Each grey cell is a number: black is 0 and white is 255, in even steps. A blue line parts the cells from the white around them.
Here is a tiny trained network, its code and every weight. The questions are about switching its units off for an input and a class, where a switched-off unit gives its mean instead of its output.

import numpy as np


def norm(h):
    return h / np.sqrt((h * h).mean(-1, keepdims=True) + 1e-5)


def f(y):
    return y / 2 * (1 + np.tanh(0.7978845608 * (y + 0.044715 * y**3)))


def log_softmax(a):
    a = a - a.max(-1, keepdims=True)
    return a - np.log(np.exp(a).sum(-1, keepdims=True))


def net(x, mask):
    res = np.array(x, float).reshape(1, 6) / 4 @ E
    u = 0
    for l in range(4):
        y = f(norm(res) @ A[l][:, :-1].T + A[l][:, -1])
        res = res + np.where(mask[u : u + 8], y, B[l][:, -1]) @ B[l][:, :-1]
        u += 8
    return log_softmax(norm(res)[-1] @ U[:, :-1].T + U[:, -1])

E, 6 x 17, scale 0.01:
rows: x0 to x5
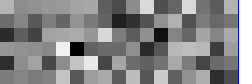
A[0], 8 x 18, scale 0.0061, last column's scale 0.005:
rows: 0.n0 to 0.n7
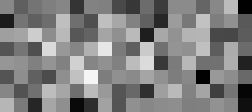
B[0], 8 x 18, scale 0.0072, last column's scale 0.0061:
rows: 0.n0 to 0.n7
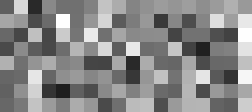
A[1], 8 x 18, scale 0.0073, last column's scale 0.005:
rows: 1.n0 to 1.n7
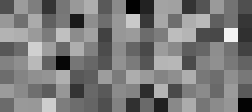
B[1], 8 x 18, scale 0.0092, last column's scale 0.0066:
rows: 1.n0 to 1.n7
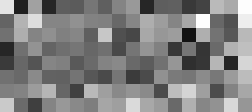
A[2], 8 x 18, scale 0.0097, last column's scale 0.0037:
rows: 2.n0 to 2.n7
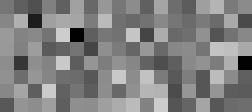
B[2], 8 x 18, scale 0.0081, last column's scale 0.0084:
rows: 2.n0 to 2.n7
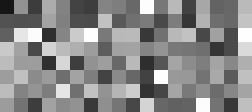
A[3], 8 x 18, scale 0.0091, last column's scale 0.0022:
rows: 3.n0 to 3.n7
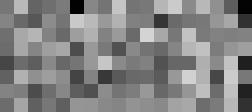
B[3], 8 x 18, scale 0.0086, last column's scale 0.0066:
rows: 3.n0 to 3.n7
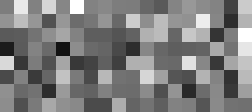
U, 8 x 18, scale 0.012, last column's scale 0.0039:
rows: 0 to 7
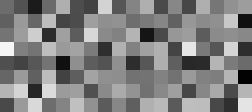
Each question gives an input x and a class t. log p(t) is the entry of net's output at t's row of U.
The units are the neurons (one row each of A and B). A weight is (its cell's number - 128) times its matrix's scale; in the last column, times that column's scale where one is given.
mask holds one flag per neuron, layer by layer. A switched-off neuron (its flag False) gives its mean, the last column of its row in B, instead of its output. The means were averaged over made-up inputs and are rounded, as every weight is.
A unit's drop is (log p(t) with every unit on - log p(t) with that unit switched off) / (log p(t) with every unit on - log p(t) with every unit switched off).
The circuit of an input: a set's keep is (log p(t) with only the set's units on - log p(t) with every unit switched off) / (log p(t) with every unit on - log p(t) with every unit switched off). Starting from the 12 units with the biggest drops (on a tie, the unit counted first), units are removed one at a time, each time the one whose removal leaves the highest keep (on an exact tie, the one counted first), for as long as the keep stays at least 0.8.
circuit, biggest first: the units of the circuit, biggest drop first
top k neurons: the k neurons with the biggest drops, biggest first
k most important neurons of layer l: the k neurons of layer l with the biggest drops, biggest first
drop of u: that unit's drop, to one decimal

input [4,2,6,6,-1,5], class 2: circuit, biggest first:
(2.n2)
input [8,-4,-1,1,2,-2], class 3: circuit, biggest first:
(0.n4 1.n7 0.n2)
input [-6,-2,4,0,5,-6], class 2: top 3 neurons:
(0.n1 1.n0 2.n4)
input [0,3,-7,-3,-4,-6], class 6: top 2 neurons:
(0.n2 2.n6)
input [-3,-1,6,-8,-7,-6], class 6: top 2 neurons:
(2.n5 2.n3)
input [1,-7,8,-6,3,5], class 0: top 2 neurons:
(0.n3 2.n2)
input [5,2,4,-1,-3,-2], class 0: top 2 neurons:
(2.n1 0.n3)
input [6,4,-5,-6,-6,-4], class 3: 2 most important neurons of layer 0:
(0.n3 0.n4)
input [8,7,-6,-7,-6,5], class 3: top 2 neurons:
(0.n3 1.n2)
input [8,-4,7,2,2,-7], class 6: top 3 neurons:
(0.n4 2.n3 2.n5)
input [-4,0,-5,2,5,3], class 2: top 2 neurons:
(1.n0 0.n7)
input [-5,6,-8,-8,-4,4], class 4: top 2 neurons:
(1.n4 1.n0)
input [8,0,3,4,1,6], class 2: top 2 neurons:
(0.n3 0.n5)
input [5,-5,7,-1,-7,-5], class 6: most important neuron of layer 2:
(2.n5)
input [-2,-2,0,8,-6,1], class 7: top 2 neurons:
(1.n1 1.n0)
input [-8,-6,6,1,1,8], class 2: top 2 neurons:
(0.n1 2.n2)
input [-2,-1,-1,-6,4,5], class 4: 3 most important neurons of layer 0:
(0.n2 0.n7 0.n1)
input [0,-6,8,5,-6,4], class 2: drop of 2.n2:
0.2
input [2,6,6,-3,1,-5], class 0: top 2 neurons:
(2.n2 0.n3)
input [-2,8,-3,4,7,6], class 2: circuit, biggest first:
(1.n0)
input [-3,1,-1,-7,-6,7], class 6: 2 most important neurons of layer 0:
(0.n1 0.n3)
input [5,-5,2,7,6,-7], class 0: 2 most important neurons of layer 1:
(1.n0 1.n2)
